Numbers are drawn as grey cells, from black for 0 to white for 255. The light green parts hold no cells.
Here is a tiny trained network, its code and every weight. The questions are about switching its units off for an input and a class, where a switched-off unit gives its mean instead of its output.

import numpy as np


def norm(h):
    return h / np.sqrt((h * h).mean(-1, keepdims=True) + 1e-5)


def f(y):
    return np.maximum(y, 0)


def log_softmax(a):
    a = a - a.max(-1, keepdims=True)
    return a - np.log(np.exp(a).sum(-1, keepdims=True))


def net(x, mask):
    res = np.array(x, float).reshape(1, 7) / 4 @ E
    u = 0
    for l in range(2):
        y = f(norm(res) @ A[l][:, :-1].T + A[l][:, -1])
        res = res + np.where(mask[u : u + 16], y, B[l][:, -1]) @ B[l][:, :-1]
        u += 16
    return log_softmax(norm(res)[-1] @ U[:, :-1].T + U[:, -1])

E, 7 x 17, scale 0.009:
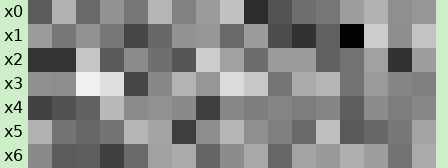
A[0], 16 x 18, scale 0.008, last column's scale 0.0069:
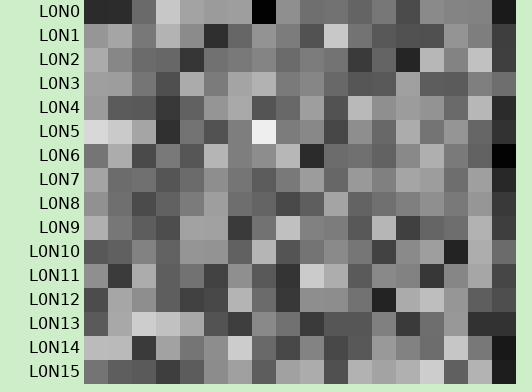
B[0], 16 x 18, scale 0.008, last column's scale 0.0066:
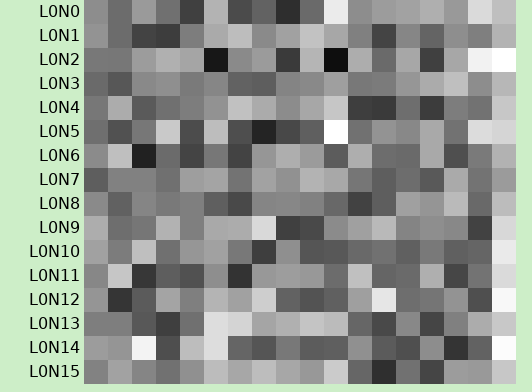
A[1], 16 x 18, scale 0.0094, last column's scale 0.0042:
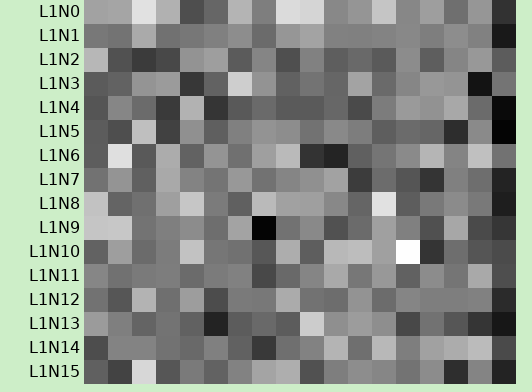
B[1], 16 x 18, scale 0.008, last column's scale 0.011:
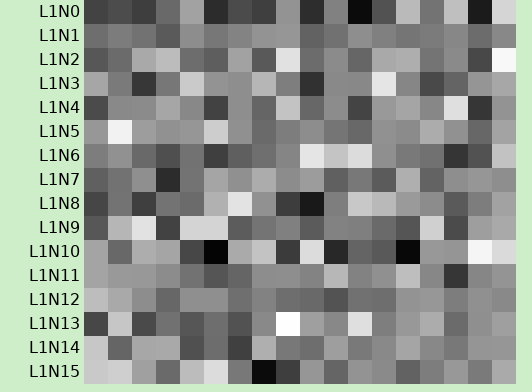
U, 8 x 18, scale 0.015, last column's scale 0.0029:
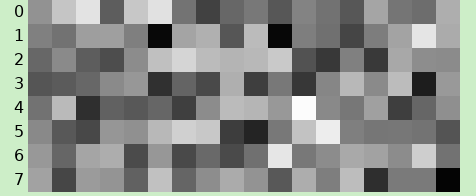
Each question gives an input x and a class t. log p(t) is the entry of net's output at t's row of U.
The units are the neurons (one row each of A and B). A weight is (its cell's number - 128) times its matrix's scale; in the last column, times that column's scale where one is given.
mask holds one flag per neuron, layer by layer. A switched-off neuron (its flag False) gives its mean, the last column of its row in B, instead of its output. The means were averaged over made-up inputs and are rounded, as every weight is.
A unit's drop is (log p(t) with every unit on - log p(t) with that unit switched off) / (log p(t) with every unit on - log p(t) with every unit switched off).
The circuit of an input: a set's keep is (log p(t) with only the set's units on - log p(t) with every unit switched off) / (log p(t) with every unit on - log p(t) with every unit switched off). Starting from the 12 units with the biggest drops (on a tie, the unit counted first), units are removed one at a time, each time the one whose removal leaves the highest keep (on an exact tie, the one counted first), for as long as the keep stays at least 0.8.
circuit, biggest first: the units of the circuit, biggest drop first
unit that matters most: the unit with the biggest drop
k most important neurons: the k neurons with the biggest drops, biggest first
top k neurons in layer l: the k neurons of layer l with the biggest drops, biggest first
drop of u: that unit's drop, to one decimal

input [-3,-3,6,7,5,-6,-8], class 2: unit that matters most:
L0N13
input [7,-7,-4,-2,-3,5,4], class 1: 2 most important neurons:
[L1N10, L0N11]
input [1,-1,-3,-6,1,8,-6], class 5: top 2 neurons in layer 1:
[L1N8, L1N0]
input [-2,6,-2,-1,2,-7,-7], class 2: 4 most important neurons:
[L0N13, L0N1, L1N10, L0N9]
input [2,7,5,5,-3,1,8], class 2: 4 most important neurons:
[L0N15, L1N10, L0N4, L1N0]
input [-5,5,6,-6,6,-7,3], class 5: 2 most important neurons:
[L0N12, L0N14]
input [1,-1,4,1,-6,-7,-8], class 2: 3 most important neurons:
[L0N13, L0N1, L0N9]
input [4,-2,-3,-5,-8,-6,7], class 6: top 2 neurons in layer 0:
[L0N5, L0N3]
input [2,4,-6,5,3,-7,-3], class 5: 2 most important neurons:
[L0N12, L1N3]
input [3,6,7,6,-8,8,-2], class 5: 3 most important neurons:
[L0N9, L1N8, L0N14]
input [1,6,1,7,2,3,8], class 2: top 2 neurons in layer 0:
[L0N15, L0N4]
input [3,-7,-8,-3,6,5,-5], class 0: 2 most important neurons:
[L1N9, L0N14]
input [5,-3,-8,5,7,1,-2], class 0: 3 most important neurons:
[L0N14, L1N9, L0N5]
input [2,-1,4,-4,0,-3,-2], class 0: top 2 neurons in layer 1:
[L1N15, L1N0]
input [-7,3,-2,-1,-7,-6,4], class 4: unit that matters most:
L0N11
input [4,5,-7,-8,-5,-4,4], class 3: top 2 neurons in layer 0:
[L0N8, L0N10]
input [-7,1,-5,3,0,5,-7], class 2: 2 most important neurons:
[L0N13, L0N1]
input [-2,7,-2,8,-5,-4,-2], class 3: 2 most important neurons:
[L1N0, L1N10]
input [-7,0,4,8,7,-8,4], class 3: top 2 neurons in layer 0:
[L0N9, L0N5]
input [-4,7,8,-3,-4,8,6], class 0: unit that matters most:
L0N10
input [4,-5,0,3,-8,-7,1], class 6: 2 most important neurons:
[L0N5, L0N9]
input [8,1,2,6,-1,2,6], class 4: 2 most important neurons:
[L1N6, L0N6]
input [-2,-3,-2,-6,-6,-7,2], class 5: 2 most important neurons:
[L0N12, L1N0]
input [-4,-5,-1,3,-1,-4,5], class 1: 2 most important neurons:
[L1N10, L0N13]
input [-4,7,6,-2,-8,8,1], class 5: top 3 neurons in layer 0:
[L0N9, L0N14, L0N0]
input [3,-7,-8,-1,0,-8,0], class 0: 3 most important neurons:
[L1N9, L0N14, L0N9]
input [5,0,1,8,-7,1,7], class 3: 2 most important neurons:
[L1N0, L0N13]
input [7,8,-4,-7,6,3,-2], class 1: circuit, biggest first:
[L0N2]
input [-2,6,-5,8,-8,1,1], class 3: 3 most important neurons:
[L1N0, L1N10, L0N0]
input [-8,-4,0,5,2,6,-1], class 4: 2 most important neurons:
[L1N13, L0N11]
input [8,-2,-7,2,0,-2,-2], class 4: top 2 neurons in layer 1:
[L1N6, L1N15]
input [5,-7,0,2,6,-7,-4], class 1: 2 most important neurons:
[L1N10, L0N9]
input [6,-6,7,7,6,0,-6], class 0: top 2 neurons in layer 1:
[L1N15, L1N2]
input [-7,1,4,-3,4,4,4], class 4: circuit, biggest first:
[L0N11]
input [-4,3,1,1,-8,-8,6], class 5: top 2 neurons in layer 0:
[L0N12, L0N0]
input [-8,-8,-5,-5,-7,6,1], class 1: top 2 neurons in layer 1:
[L1N10, L1N6]
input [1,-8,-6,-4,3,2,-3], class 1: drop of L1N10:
1.2
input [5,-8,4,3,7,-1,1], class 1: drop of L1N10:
1.1
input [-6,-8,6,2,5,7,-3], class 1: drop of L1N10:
1.4
